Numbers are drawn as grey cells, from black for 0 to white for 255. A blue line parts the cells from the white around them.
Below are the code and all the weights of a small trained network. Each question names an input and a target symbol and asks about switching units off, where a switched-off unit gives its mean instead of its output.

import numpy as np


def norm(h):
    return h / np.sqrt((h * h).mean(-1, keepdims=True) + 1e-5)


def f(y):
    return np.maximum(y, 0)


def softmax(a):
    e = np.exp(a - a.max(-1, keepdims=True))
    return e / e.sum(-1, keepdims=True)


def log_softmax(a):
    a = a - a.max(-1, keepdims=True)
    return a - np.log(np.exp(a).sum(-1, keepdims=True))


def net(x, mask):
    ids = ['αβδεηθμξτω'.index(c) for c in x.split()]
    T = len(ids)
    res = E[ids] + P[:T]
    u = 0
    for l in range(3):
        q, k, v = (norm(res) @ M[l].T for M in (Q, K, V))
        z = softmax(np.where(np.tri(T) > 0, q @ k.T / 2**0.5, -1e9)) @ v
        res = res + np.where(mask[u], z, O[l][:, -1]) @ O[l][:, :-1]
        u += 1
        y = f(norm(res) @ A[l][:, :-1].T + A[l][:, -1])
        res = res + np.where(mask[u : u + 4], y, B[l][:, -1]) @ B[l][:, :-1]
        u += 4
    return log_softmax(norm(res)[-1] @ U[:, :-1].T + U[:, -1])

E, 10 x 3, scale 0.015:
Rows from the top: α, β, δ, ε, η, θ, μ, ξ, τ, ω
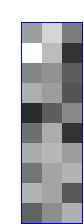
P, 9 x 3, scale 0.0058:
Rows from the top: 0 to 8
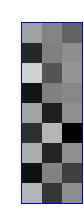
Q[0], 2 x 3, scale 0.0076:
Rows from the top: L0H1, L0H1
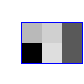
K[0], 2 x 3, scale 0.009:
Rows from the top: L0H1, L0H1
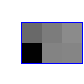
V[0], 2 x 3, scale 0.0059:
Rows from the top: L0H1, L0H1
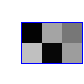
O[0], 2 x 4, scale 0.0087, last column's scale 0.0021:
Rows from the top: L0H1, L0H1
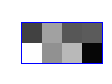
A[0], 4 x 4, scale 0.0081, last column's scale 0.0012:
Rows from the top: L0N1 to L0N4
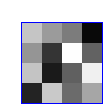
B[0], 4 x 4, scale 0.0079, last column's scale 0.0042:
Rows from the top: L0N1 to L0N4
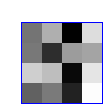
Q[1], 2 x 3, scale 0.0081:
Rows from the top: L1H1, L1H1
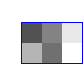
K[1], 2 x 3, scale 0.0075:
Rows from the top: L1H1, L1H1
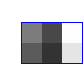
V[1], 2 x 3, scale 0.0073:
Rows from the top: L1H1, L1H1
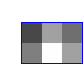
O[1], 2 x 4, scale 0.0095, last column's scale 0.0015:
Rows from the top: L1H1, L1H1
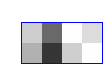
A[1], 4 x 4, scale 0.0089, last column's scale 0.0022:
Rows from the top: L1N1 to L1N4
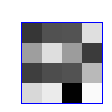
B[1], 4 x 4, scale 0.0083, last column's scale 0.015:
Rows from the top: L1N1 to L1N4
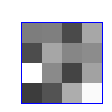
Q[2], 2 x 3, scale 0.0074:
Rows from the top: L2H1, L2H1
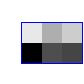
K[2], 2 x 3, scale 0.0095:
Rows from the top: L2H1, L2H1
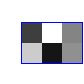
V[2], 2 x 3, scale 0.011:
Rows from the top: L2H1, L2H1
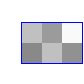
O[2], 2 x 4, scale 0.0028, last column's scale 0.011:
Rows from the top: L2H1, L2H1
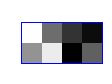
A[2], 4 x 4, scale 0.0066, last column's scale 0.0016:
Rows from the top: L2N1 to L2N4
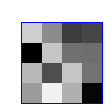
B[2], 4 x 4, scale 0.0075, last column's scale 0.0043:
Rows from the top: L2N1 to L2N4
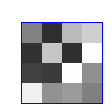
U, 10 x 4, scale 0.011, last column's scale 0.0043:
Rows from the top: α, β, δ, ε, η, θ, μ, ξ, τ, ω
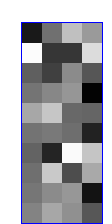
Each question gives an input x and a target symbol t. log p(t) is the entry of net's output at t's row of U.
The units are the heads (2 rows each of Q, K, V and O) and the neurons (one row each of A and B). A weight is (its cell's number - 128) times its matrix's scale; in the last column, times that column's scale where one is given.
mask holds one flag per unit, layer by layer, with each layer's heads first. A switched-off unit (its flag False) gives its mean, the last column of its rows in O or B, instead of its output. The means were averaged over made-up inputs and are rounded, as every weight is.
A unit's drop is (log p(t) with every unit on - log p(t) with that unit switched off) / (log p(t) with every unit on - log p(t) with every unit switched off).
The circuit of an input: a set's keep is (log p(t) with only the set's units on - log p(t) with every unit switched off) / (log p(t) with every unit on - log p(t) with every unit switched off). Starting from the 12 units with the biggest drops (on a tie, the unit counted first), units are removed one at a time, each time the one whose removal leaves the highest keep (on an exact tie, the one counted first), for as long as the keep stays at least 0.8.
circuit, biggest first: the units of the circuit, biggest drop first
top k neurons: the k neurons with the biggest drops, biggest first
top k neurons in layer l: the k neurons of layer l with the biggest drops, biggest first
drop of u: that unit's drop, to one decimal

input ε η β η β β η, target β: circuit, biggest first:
[L1N4; L1N3]
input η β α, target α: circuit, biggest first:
[L1N4]
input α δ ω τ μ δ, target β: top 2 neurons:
[L1N3; L0N1]
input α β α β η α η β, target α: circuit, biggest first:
[L1N4; L1N3; L2H1]
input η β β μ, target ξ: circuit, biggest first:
[L0H1; L0N4; L2H1]
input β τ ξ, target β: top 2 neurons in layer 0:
[L0N2; L0N3]
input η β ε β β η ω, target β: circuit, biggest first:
[L1N4; L1N3]
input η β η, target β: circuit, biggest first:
[L1N3; L1N4]
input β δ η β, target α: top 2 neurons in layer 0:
[L0N3; L0N4]
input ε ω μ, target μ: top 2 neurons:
[L0N2; L2N2]
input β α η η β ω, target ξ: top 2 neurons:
[L1N4; L1N3]
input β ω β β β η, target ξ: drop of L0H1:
0.1
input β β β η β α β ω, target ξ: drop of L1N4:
0.2
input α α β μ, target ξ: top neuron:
[L1N4]
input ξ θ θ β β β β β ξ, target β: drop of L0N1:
-0.1
